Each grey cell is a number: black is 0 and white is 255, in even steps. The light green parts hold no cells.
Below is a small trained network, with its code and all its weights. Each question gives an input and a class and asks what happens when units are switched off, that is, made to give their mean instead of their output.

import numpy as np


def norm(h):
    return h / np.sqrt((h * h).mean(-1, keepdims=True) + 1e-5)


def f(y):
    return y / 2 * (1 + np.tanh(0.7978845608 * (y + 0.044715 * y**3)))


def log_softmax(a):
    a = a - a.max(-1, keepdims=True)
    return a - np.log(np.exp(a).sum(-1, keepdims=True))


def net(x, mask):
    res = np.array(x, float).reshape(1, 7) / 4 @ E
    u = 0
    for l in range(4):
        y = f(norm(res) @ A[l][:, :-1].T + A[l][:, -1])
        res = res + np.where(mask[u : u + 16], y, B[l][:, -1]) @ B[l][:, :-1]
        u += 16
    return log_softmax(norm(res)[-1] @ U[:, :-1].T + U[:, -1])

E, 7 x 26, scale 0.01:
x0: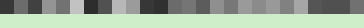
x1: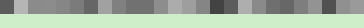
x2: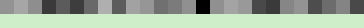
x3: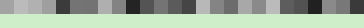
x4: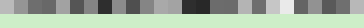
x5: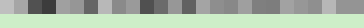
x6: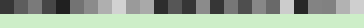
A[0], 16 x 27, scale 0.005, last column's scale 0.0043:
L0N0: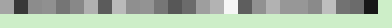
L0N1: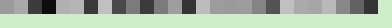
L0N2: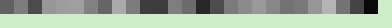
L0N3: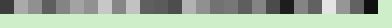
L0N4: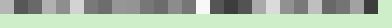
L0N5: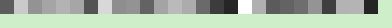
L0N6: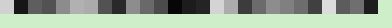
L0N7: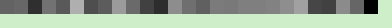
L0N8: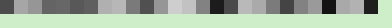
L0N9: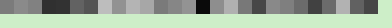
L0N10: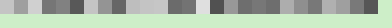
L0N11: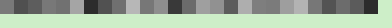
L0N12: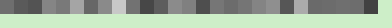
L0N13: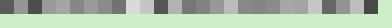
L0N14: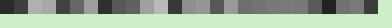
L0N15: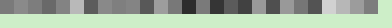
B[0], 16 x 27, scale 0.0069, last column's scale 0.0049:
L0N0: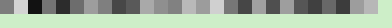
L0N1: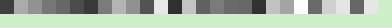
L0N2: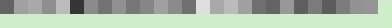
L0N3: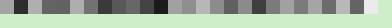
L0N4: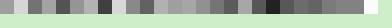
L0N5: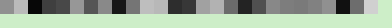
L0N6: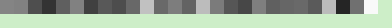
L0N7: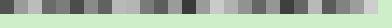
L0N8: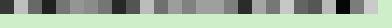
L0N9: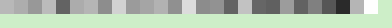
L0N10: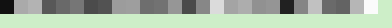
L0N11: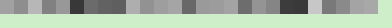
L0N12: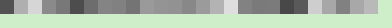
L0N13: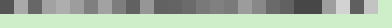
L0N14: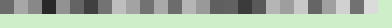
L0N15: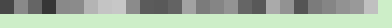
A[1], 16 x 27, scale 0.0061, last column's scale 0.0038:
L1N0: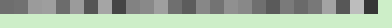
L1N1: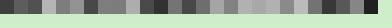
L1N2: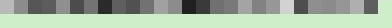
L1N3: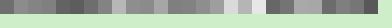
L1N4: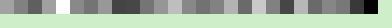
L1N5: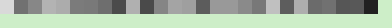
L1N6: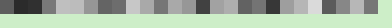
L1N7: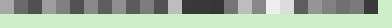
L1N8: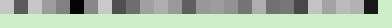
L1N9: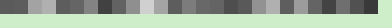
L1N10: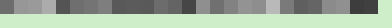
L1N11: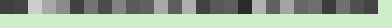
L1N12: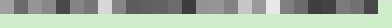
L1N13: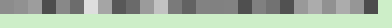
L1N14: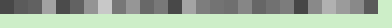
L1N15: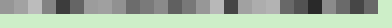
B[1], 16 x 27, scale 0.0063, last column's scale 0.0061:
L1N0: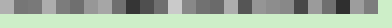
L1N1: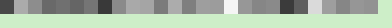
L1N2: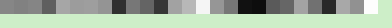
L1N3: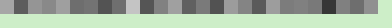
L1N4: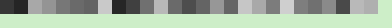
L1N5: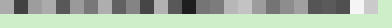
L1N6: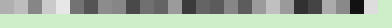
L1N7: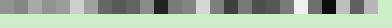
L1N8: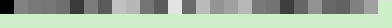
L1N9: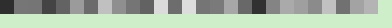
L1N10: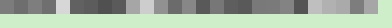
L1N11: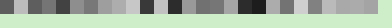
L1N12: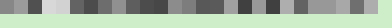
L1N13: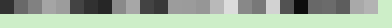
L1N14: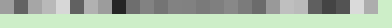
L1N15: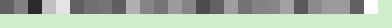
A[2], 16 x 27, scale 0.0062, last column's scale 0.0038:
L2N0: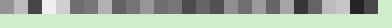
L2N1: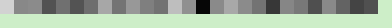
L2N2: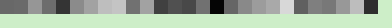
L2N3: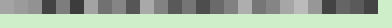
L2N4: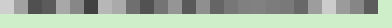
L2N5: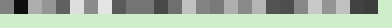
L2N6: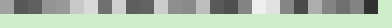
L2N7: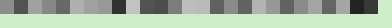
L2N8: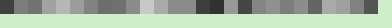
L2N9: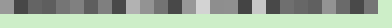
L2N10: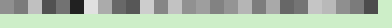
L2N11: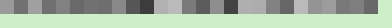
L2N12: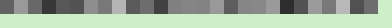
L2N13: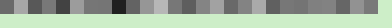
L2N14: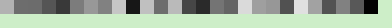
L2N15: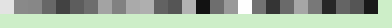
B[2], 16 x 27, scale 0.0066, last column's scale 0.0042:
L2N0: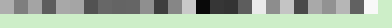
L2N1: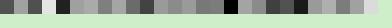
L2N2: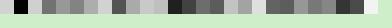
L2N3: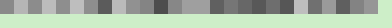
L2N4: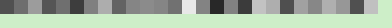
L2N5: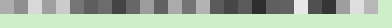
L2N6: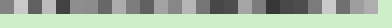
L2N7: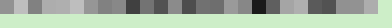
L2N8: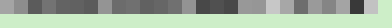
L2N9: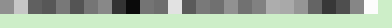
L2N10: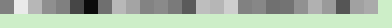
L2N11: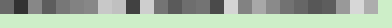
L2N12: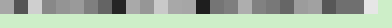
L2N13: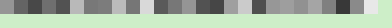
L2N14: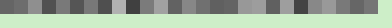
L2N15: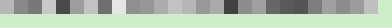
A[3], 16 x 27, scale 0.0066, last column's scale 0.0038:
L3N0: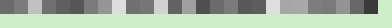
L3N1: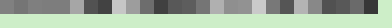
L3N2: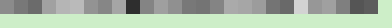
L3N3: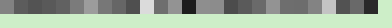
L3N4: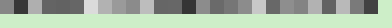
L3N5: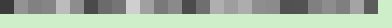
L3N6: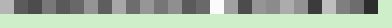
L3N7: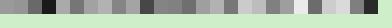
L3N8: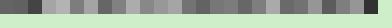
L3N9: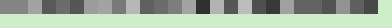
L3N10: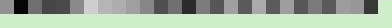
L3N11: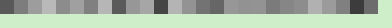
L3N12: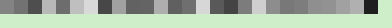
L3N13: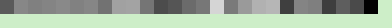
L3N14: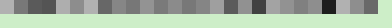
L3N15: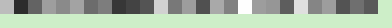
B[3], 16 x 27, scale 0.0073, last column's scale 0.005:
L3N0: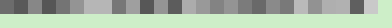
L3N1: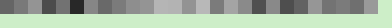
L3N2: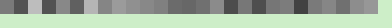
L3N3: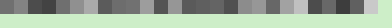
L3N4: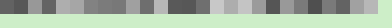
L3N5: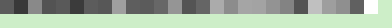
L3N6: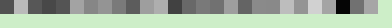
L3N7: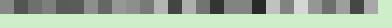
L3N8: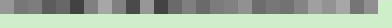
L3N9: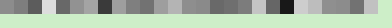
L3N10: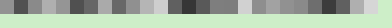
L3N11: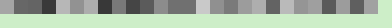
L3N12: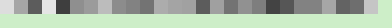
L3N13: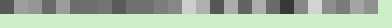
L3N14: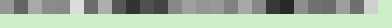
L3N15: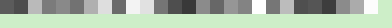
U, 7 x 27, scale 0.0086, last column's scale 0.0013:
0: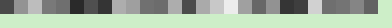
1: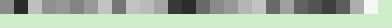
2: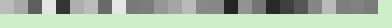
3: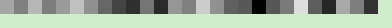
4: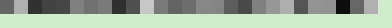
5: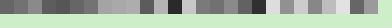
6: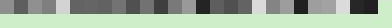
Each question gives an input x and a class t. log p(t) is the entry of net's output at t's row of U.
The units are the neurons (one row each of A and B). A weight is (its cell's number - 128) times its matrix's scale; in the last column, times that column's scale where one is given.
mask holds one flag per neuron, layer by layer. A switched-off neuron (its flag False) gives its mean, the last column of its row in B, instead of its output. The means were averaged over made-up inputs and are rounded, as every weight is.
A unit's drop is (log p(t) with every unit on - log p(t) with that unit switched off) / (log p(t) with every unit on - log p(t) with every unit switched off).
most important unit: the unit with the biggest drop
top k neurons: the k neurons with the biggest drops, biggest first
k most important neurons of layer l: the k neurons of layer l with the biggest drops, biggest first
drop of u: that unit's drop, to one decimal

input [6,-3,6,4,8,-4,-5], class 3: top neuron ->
[L1N2]
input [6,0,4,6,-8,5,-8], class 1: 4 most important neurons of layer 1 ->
[L1N5; L1N2; L1N4; L1N7]
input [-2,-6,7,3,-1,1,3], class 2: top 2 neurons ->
[L0N9; L2N1]
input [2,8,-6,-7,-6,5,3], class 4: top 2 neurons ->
[L0N5; L0N8]
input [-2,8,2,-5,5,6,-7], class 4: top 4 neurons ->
[L0N5; L0N8; L1N2; L2N2]
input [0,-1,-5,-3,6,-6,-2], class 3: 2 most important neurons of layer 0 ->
[L0N1; L0N9]
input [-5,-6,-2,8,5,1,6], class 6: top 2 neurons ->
[L1N12; L1N15]
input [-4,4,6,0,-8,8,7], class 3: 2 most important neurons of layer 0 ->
[L0N3; L0N14]
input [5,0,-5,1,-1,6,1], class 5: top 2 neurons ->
[L0N1; L0N10]
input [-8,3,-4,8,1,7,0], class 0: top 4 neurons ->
[L0N10; L1N8; L1N13; L1N6]
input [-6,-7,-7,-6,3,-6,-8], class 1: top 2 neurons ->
[L3N15; L1N4]
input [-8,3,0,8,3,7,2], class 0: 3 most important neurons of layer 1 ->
[L1N8; L1N13; L1N6]
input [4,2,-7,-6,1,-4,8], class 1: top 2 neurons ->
[L2N2; L3N10]
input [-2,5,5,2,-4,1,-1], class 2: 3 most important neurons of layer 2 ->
[L2N1; L2N15; L2N2]
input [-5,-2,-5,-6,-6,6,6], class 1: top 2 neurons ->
[L1N2; L0N15]
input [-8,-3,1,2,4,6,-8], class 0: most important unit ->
L1N8
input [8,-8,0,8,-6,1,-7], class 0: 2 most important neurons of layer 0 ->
[L0N7; L0N5]
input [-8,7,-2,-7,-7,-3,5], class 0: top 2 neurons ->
[L0N10; L1N13]
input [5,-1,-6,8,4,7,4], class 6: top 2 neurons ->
[L1N12; L2N0]
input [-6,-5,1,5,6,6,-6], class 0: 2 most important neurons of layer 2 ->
[L2N10; L2N2]
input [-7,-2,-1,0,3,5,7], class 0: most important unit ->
L0N10
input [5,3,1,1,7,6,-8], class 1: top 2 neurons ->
[L3N15; L1N5]
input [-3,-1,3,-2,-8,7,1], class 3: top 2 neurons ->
[L0N3; L2N5]
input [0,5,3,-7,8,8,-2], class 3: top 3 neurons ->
[L1N2; L1N7; L3N14]
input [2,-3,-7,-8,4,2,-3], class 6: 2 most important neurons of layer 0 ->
[L0N13; L0N9]
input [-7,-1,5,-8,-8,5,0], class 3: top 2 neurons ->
[L0N3; L2N5]
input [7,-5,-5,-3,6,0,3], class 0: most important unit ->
L0N7
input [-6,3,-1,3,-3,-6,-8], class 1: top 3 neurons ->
[L3N15; L1N4; L1N5]
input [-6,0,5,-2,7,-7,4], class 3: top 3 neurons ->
[L1N2; L1N7; L0N1]
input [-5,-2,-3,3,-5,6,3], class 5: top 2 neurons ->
[L0N1; L1N2]
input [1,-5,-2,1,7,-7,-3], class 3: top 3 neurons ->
[L1N2; L1N7; L0N1]
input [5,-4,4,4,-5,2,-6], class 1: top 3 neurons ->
[L3N15; L0N10; L1N5]
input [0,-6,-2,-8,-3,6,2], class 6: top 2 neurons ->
[L1N6; L2N0]
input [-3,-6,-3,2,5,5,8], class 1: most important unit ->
L2N2
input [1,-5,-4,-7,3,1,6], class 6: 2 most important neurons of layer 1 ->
[L1N6; L1N5]
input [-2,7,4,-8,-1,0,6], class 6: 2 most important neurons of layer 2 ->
[L2N0; L2N8]
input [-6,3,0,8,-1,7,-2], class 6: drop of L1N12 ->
0.3
